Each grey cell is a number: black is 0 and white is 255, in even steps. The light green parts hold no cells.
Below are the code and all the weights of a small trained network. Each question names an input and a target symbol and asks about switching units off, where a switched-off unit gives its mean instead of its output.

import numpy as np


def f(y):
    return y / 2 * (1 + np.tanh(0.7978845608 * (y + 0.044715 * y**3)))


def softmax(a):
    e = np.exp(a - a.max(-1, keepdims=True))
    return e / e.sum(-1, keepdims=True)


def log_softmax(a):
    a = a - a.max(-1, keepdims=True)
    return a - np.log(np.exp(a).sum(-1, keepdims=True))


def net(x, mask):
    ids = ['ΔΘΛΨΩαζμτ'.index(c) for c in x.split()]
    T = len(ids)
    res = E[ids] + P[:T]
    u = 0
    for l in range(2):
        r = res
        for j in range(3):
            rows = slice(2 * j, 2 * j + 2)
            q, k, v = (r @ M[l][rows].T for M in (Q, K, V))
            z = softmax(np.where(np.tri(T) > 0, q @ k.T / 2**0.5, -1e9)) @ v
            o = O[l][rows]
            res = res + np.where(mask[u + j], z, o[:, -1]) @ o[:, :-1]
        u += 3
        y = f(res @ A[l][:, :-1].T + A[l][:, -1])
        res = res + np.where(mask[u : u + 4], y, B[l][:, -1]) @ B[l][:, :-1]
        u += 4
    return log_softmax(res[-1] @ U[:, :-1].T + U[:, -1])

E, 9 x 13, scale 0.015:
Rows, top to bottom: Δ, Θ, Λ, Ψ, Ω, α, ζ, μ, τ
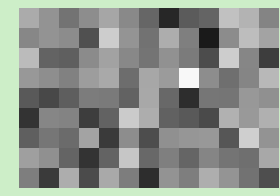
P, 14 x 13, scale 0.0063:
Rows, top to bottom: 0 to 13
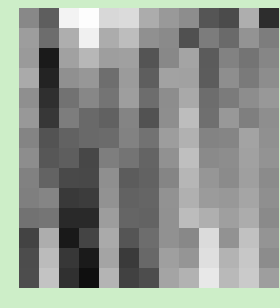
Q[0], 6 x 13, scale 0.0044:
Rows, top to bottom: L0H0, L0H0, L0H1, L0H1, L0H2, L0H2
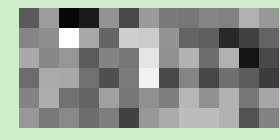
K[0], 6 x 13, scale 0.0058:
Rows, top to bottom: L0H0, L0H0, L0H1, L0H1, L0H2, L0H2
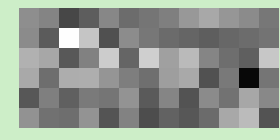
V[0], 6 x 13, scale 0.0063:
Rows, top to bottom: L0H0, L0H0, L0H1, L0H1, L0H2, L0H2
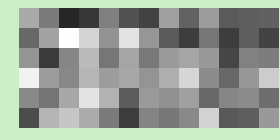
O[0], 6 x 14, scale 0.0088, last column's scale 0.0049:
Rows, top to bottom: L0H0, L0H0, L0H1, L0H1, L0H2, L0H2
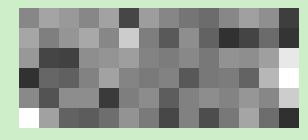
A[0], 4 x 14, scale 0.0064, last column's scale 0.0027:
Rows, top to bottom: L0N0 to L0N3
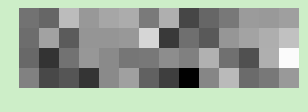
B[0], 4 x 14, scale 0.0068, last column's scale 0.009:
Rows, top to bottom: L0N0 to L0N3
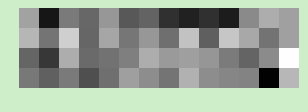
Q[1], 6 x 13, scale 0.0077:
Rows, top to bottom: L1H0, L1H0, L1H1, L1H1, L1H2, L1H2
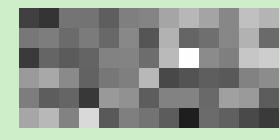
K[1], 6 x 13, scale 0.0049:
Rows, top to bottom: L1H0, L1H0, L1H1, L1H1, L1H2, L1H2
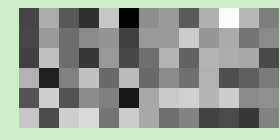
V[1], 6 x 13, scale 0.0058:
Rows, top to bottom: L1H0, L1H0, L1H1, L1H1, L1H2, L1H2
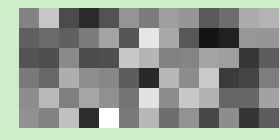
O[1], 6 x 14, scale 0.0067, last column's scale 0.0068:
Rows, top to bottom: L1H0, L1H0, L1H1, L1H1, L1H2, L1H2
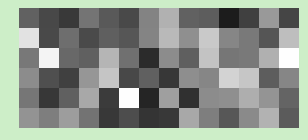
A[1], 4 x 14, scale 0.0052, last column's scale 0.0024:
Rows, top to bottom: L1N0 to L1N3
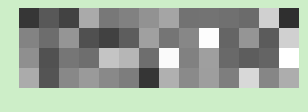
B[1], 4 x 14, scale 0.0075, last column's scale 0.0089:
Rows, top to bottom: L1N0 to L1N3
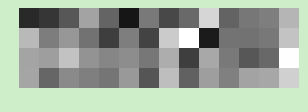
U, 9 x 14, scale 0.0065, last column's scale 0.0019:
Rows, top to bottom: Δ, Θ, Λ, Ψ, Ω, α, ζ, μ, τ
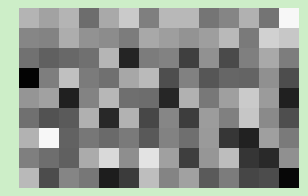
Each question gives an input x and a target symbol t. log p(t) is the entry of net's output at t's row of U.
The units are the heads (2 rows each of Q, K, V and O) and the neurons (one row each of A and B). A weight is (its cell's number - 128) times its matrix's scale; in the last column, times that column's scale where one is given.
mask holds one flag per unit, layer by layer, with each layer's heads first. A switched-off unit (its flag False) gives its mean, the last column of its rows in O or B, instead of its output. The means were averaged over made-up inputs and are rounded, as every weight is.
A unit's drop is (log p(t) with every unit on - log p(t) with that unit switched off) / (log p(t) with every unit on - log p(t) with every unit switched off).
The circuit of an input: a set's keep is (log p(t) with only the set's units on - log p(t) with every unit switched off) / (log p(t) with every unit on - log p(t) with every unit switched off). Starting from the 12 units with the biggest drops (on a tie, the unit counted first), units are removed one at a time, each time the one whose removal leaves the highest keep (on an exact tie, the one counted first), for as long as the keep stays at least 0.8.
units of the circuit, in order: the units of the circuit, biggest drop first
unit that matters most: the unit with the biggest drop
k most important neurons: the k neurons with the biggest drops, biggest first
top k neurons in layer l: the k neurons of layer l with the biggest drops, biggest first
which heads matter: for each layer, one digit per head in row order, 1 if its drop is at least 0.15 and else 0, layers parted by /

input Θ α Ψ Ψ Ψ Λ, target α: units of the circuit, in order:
(L1H2)
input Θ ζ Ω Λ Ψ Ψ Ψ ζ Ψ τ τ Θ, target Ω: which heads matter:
000 / 001
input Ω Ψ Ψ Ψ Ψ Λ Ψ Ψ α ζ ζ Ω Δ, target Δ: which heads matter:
010 / 010
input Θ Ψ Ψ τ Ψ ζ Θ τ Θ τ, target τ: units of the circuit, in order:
(L1H2; L1N1; L1H1)
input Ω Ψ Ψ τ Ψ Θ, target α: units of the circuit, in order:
(L0N0; L1H2)
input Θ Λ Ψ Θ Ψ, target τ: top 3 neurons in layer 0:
(L0N2; L0N0; L0N3)
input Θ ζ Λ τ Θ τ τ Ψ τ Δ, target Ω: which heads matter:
000 / 100
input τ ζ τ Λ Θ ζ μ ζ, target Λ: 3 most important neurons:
(L1N0; L0N3; L0N1)
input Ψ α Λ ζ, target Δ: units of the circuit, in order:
(L0H1; L1H0; L1N0)
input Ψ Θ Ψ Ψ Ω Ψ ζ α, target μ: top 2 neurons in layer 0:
(L0N0; L0N2)
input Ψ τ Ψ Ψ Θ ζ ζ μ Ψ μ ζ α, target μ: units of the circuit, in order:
(L1H2; L0N3)
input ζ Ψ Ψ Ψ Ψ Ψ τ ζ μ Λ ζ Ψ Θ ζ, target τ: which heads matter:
100 / 110
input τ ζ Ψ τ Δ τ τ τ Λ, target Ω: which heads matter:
000 / 101
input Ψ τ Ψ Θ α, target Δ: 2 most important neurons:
(L0N3; L1N0)
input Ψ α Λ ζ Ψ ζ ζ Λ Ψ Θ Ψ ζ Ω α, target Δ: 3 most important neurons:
(L0N3; L0N1; L1N0)
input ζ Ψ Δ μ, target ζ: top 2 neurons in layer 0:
(L0N3; L0N1)
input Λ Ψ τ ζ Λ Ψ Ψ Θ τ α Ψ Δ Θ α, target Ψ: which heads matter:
000 / 110
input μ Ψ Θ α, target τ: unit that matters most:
L1H0
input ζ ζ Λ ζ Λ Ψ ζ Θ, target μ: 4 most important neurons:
(L0N0; L1N1; L1N2; L0N1)
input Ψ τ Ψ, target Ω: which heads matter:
000 / 111
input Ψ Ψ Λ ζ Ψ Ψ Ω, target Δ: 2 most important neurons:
(L0N3; L1N1)
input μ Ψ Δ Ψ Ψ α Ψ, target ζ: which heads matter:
000 / 010
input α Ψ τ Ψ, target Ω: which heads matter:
100 / 111
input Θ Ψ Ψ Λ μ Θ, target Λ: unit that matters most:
L0N0
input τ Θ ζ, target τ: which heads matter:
000 / 111
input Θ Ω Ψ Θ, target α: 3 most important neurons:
(L0N0; L1N3; L1N1)
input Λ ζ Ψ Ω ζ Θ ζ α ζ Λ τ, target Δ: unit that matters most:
L1N0
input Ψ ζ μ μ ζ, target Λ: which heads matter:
000 / 101
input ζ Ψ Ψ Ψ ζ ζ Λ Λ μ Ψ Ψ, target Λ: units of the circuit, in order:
(L1H0; L0H1; L0H0)
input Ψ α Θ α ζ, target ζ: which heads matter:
000 / 011
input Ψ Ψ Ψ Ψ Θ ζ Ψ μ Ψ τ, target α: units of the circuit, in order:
(L1H2; L0N0)
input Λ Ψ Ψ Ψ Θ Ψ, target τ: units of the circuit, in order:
(L0N2; L1H0; L1H1)
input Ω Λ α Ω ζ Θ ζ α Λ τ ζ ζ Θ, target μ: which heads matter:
000 / 011
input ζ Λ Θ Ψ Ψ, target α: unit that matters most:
L0H0
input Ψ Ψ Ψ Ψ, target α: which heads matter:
000 / 001
